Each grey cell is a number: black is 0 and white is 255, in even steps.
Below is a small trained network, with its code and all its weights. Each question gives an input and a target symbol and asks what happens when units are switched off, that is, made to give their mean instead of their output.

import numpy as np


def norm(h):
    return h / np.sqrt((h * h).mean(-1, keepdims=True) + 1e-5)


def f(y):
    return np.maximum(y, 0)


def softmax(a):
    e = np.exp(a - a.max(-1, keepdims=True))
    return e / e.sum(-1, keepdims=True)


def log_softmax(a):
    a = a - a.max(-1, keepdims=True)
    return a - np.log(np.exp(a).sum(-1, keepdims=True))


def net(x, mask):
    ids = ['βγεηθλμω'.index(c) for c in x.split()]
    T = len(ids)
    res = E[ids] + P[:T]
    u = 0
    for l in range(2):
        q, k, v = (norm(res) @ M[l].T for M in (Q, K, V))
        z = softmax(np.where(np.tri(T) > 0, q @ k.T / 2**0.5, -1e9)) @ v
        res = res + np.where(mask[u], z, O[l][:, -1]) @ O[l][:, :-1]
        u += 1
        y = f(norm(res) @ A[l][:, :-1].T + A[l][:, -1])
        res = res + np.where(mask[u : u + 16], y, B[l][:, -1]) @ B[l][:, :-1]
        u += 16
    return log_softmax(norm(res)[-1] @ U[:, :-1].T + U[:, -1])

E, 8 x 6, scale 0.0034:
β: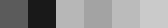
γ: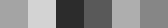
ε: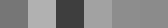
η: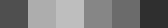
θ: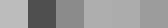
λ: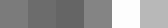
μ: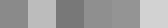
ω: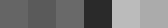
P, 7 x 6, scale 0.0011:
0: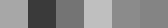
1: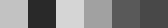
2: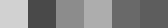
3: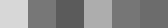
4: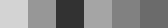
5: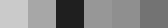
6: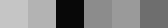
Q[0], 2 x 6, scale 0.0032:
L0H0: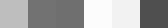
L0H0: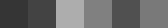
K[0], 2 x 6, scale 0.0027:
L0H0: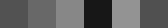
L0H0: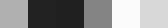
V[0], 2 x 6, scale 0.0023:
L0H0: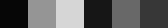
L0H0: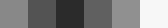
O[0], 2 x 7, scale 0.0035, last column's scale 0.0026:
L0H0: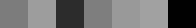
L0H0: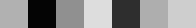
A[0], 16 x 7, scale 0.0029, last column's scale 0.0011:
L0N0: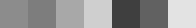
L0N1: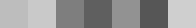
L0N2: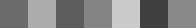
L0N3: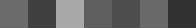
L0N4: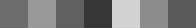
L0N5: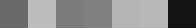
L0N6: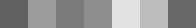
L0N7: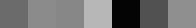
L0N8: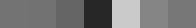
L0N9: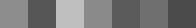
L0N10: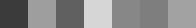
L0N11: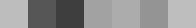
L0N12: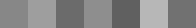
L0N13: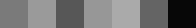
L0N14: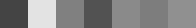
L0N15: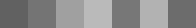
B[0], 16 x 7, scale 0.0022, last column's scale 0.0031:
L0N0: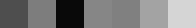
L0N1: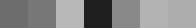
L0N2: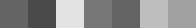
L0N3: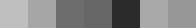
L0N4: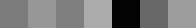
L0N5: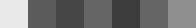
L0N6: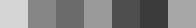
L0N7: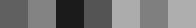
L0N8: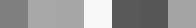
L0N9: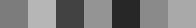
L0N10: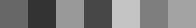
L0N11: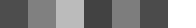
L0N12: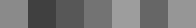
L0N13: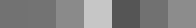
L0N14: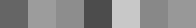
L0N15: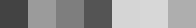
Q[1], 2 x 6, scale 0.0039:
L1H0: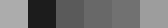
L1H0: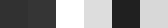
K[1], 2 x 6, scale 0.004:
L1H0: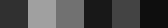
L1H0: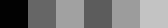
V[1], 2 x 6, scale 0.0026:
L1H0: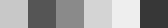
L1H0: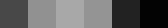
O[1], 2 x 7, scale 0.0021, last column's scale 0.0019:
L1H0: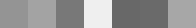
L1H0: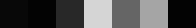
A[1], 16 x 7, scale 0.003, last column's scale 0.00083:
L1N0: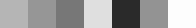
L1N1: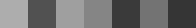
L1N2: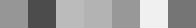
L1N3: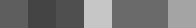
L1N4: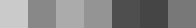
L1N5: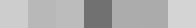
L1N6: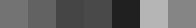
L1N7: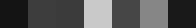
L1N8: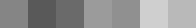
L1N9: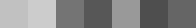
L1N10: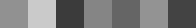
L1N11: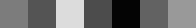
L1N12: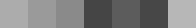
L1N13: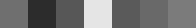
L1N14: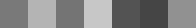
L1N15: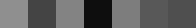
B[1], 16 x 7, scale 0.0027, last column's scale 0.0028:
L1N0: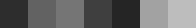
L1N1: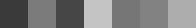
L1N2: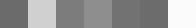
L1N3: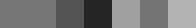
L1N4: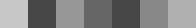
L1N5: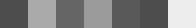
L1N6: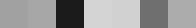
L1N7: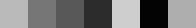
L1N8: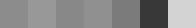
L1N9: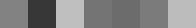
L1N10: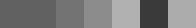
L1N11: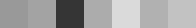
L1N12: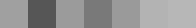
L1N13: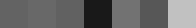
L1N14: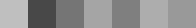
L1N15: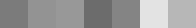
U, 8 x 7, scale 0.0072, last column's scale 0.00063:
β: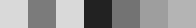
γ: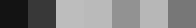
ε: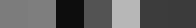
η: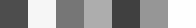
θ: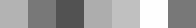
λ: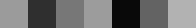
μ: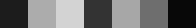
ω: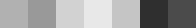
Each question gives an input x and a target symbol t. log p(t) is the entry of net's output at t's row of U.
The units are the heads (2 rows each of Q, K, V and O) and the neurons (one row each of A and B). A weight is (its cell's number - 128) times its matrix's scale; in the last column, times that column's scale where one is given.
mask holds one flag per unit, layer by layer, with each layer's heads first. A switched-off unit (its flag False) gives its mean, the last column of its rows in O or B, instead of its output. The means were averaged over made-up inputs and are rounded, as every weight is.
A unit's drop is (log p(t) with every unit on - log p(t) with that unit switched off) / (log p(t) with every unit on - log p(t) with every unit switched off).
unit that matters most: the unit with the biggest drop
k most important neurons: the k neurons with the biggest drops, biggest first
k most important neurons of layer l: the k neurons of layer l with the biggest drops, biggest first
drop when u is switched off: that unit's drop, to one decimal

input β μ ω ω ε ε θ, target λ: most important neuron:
L1N0
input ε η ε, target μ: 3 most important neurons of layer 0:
L0N14, L0N1, L0N2
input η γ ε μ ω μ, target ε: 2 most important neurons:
L0N4, L0N8
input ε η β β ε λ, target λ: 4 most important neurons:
L0N6, L0N4, L0N8, L0N5
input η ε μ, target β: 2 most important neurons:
L0N5, L0N14
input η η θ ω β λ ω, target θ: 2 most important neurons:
L0N4, L0N1
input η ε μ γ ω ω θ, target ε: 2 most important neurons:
L0N4, L0N8
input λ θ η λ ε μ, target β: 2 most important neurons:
L0N5, L0N0
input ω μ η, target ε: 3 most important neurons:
L0N0, L0N7, L0N9
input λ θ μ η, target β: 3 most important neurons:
L1N5, L0N8, L1N12
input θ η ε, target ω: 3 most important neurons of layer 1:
L1N0, L1N13, L1N14
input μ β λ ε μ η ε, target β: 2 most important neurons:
L0N0, L1N9
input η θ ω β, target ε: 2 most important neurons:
L1N7, L0N8
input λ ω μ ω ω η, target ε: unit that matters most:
L0N0
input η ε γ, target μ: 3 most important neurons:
L0N1, L0N14, L0N2
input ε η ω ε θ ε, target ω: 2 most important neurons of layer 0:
L0N10, L0N1
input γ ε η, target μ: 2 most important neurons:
L0N1, L0N7
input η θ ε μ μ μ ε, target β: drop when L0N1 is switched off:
0.2
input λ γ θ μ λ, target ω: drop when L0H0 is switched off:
0.1
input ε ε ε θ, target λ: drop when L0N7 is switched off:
0.1
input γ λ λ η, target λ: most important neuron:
L1N14
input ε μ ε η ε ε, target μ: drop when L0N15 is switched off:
-0.1
